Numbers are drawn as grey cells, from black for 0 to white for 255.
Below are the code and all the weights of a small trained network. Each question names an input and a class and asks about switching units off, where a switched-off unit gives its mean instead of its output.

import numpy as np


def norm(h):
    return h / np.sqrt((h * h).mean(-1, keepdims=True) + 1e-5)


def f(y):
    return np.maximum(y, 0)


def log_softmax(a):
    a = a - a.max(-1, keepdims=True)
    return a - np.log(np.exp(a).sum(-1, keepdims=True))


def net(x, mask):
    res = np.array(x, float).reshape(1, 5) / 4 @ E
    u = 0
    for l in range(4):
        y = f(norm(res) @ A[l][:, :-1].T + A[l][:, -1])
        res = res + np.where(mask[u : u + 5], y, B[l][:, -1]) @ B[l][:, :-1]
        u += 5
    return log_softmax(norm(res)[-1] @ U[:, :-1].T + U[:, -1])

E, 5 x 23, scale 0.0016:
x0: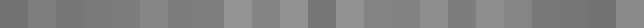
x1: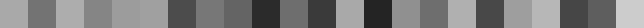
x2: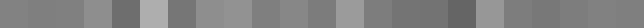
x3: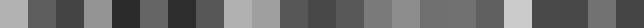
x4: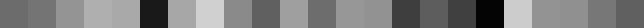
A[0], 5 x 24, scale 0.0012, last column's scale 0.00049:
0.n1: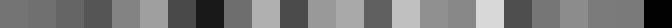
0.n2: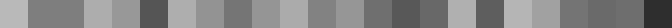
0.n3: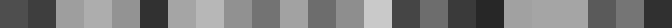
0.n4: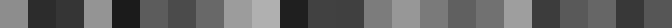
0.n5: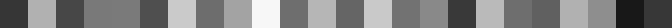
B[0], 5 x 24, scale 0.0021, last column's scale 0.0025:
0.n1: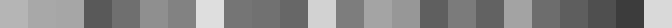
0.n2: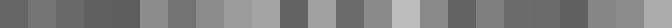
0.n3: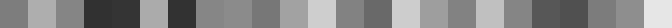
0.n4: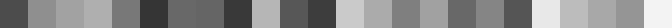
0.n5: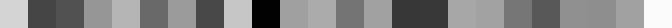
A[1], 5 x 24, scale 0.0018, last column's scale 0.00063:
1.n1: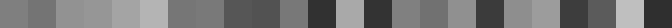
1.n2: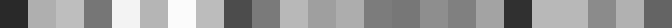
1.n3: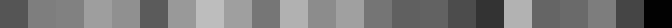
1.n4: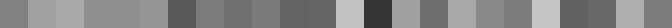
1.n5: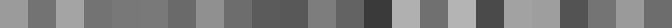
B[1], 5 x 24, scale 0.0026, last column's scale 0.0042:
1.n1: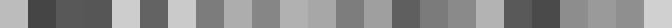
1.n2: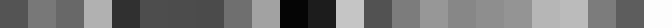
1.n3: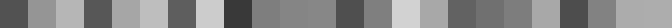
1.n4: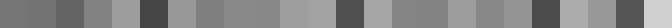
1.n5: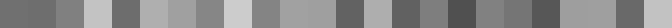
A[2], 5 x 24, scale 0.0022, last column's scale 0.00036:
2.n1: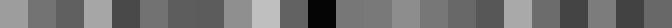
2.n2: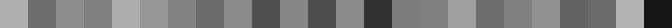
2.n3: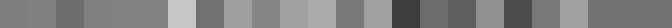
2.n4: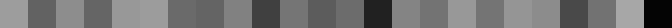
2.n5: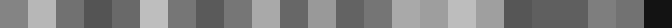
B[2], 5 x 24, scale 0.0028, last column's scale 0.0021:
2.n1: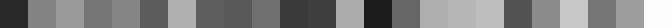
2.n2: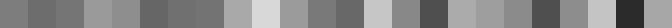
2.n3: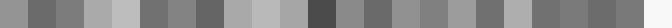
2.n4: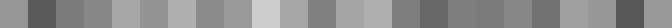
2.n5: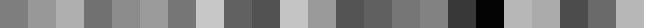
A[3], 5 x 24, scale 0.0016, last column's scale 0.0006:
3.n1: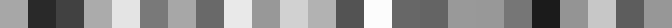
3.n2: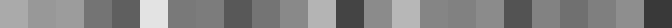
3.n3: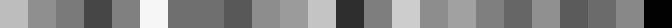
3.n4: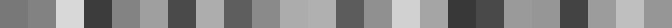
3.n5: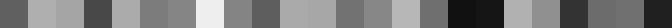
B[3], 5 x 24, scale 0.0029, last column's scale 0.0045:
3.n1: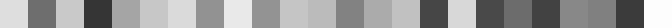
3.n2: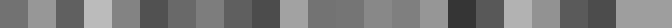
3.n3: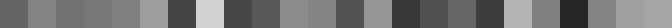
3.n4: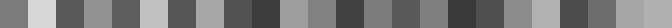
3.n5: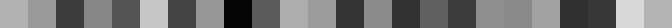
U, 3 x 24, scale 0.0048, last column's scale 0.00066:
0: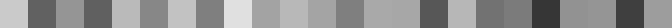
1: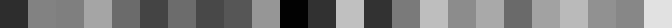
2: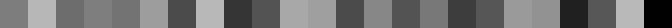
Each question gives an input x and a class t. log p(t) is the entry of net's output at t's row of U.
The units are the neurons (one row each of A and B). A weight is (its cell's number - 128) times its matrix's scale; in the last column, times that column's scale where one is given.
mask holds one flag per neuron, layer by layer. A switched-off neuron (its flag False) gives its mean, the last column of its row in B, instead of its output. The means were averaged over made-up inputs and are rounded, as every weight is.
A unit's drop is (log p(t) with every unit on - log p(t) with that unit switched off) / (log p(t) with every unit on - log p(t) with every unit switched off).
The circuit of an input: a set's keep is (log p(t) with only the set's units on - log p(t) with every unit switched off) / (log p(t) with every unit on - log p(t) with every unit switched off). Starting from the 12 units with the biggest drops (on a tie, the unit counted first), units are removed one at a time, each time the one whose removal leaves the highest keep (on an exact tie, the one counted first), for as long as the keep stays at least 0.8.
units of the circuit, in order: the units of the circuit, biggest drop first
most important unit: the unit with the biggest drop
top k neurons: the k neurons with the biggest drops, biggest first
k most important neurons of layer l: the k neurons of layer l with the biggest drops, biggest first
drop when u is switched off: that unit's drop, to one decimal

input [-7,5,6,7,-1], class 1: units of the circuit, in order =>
2.n1
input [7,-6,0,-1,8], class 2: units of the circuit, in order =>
1.n3; 3.n5
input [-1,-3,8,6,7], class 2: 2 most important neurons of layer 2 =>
2.n3; 2.n2
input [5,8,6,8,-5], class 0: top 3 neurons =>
1.n2; 1.n1; 2.n4
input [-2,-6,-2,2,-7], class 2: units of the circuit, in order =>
2.n5; 3.n3
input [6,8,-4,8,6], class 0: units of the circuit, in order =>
1.n1; 2.n4
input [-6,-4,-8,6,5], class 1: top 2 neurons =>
2.n1; 3.n1
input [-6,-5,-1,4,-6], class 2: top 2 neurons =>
1.n2; 2.n5
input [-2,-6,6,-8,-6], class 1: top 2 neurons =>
1.n2; 3.n1
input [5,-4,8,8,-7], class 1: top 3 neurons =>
2.n1; 0.n4; 3.n1
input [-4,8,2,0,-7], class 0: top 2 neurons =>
1.n1; 0.n3
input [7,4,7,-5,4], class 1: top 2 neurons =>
1.n2; 3.n1
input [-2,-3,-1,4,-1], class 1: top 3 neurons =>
0.n4; 1.n1; 2.n1
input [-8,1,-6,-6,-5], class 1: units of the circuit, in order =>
1.n2
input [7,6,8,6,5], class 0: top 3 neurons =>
1.n2; 1.n1; 2.n2
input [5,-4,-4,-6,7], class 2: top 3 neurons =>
1.n3; 2.n1; 0.n4
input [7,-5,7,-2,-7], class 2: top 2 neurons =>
2.n5; 1.n1
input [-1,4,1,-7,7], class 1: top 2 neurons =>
1.n2; 2.n5
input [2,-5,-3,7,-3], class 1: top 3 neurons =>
2.n1; 0.n4; 1.n1
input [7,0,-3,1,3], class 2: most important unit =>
1.n2
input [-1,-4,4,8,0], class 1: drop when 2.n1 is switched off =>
0.2
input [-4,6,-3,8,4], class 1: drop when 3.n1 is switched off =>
0.2
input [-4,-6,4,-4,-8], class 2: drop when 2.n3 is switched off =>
0.0
